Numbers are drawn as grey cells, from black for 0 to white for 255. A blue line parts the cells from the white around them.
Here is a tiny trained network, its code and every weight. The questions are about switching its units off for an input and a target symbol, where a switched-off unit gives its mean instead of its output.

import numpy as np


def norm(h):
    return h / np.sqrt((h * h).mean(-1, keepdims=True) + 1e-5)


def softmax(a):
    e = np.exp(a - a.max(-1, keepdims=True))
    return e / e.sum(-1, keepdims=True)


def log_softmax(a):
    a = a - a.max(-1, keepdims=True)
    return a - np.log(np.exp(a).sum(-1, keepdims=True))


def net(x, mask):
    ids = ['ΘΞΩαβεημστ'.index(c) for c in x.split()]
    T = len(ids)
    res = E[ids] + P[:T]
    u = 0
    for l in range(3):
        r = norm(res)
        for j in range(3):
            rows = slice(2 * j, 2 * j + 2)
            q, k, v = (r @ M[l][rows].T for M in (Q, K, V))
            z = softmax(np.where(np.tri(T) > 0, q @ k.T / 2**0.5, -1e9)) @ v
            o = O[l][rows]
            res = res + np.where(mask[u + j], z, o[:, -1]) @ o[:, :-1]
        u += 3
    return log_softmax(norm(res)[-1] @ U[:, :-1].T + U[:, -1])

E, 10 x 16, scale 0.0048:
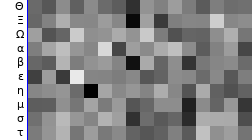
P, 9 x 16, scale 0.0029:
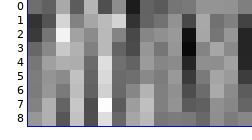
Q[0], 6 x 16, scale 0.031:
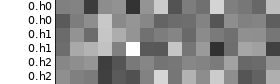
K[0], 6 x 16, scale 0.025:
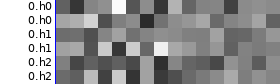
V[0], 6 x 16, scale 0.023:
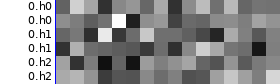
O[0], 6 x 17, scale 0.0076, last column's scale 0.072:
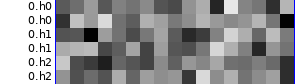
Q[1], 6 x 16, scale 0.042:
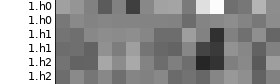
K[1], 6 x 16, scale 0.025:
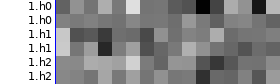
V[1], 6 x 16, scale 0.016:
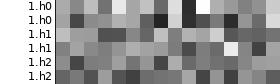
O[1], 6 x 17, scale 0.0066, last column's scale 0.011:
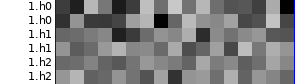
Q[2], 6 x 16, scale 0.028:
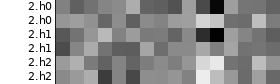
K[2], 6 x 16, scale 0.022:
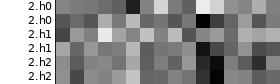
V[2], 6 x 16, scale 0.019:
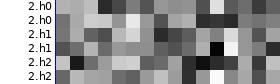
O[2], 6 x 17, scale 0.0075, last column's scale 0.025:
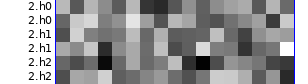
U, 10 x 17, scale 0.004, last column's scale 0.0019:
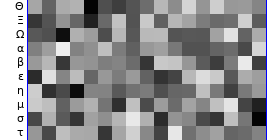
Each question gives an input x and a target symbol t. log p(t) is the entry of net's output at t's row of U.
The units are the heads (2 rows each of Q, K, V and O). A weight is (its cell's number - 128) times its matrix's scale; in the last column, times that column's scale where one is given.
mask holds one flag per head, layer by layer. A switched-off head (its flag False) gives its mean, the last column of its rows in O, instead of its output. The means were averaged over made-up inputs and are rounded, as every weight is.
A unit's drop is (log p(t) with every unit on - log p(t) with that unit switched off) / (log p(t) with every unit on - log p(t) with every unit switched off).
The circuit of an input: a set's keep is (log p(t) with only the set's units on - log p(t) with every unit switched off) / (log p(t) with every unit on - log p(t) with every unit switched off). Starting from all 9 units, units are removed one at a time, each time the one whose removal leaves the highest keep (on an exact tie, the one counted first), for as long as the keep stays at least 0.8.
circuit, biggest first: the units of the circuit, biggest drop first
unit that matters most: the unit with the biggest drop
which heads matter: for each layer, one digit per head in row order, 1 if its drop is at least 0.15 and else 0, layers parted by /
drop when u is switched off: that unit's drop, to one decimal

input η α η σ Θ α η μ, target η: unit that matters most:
0.h2
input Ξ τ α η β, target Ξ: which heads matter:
101 / 100 / 000
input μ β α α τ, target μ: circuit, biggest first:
0.h2, 1.h0, 0.h0
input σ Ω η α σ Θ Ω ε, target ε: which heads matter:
111 / 000 / 000
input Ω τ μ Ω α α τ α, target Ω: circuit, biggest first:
0.h0, 2.h1
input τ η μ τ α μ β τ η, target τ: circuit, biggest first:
0.h0, 0.h2, 1.h0, 2.h2
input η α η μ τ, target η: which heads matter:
001 / 000 / 000
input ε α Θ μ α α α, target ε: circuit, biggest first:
2.h2, 0.h0, 0.h2
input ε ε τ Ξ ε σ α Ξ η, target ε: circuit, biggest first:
0.h1, 2.h2, 0.h0
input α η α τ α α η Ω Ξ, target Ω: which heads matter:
010 / 000 / 000
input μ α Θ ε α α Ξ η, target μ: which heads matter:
101 / 100 / 000
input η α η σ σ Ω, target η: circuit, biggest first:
0.h2, 2.h0
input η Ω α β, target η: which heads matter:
001 / 000 / 101
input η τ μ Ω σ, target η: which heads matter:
001 / 000 / 101
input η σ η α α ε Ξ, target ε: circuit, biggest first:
0.h1
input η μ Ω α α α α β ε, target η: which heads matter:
000 / 000 / 101
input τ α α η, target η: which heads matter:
011 / 100 / 000
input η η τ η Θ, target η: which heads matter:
001 / 000 / 000
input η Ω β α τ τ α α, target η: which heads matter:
001 / 000 / 101
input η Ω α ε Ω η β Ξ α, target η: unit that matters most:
2.h0
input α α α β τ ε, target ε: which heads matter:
010 / 000 / 000
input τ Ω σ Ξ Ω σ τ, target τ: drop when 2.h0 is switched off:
0.1
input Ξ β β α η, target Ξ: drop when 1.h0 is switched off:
0.8
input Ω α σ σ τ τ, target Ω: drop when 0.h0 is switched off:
0.7
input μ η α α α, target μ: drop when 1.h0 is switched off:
0.9
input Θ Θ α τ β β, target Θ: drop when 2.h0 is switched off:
0.3
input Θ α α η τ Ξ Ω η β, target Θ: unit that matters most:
0.h0
